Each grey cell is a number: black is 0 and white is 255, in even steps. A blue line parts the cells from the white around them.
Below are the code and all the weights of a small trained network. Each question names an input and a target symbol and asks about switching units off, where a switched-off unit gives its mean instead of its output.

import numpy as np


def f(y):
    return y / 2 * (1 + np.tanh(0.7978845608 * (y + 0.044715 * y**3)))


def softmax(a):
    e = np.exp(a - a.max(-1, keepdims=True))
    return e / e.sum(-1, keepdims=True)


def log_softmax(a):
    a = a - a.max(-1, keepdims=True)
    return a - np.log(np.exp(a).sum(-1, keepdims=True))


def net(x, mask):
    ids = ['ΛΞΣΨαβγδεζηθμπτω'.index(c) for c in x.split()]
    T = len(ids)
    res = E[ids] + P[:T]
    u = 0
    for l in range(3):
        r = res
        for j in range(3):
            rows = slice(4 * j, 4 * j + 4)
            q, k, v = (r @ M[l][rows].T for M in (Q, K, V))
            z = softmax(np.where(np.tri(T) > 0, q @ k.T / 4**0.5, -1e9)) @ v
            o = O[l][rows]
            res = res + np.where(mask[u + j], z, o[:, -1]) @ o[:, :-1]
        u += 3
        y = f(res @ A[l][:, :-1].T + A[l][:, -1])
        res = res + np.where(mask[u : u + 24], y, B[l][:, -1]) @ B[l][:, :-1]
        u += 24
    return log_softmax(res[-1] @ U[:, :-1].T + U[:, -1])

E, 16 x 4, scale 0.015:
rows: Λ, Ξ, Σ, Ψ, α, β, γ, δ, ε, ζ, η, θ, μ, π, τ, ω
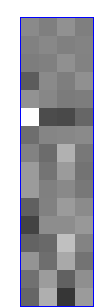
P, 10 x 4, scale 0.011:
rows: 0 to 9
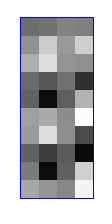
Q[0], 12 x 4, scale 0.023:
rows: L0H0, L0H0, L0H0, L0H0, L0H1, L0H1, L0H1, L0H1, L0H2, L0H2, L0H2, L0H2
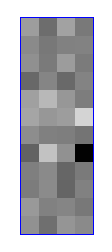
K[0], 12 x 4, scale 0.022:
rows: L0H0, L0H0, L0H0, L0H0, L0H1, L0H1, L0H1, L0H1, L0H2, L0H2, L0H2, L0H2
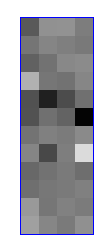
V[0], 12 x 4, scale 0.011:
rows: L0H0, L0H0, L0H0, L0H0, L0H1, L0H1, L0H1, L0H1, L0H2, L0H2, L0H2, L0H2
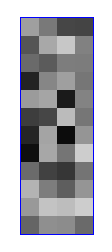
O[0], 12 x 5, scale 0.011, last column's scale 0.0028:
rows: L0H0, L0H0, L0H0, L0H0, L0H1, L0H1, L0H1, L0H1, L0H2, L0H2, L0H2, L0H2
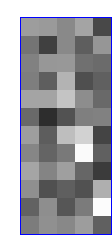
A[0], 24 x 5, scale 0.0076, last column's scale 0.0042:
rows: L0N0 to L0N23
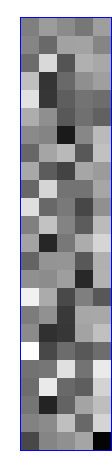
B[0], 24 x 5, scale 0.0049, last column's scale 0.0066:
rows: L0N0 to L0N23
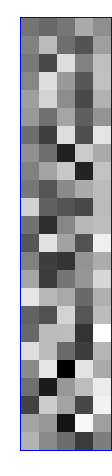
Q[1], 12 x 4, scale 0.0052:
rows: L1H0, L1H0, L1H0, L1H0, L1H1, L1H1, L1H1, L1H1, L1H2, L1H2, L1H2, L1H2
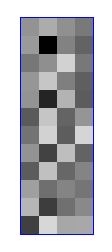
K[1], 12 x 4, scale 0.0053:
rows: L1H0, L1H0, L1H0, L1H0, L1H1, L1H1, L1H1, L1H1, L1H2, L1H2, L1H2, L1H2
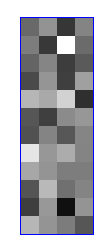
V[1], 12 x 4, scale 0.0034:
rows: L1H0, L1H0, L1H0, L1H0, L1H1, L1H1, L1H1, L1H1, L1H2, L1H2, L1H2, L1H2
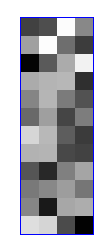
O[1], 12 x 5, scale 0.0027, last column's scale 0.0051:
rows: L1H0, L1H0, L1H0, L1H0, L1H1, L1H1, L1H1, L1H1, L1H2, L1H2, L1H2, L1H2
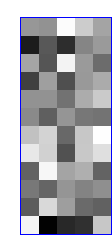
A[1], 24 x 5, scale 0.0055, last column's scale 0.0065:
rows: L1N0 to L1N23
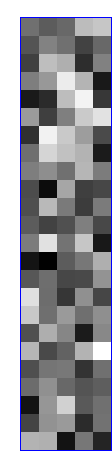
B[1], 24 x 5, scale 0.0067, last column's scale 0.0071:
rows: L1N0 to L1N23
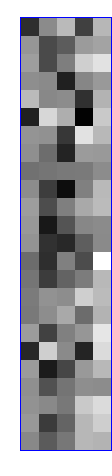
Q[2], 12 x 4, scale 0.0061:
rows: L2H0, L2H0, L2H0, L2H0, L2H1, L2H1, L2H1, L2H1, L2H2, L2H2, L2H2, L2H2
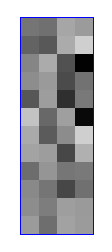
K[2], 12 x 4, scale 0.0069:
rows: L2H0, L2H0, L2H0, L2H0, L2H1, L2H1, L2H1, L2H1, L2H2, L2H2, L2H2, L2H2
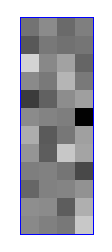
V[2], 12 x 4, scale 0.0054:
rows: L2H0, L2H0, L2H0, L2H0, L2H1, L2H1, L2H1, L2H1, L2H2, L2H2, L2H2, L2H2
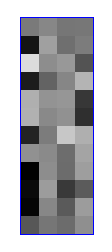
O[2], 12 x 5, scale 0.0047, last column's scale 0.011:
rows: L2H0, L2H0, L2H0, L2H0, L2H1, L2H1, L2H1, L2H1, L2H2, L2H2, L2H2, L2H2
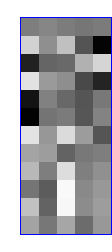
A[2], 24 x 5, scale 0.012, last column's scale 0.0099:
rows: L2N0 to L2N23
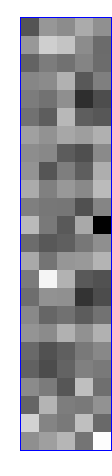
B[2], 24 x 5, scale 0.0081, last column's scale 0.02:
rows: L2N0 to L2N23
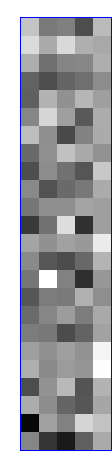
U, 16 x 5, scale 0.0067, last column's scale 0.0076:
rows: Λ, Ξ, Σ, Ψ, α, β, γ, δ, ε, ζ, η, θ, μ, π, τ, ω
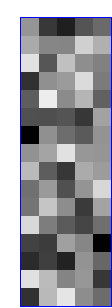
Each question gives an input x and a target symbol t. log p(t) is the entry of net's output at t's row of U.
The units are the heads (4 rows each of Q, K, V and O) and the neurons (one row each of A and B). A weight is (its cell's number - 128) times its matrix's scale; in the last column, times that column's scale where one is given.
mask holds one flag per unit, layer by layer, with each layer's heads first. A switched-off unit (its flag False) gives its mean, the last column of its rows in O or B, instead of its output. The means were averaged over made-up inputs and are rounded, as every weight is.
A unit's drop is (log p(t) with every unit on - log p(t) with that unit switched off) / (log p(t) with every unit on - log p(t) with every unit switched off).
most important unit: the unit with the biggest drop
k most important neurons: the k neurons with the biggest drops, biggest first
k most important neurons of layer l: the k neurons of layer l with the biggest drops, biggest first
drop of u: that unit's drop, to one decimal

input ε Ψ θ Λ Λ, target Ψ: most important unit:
L2N22
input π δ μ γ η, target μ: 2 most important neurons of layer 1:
L1N21, L1N2
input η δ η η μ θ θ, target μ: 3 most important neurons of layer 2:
L2N22, L2N11, L2N8
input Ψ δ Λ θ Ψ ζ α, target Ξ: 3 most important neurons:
L2N22, L2N1, L1N6
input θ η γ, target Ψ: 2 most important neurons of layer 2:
L2N22, L2N11
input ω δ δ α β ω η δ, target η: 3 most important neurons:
L1N5, L1N18, L2N14
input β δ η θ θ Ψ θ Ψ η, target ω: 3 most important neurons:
L0N15, L0N18, L0N10
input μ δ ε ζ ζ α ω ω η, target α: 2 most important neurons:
L2N22, L1N6
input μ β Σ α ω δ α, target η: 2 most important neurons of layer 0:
L0N18, L0N4
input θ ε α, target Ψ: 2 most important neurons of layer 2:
L2N22, L2N11
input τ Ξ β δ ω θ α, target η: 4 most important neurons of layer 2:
L2N14, L2N0, L2N22, L2N21
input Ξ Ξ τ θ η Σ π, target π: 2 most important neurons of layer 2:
L2N22, L2N13
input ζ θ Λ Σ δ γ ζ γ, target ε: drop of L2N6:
0.2
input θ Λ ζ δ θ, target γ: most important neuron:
L0N12
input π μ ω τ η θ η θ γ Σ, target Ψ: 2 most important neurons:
L2N22, L1N6
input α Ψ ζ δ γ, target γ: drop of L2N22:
-0.1
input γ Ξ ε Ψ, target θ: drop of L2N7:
0.0
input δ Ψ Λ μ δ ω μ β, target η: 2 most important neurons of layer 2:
L2N14, L2N22
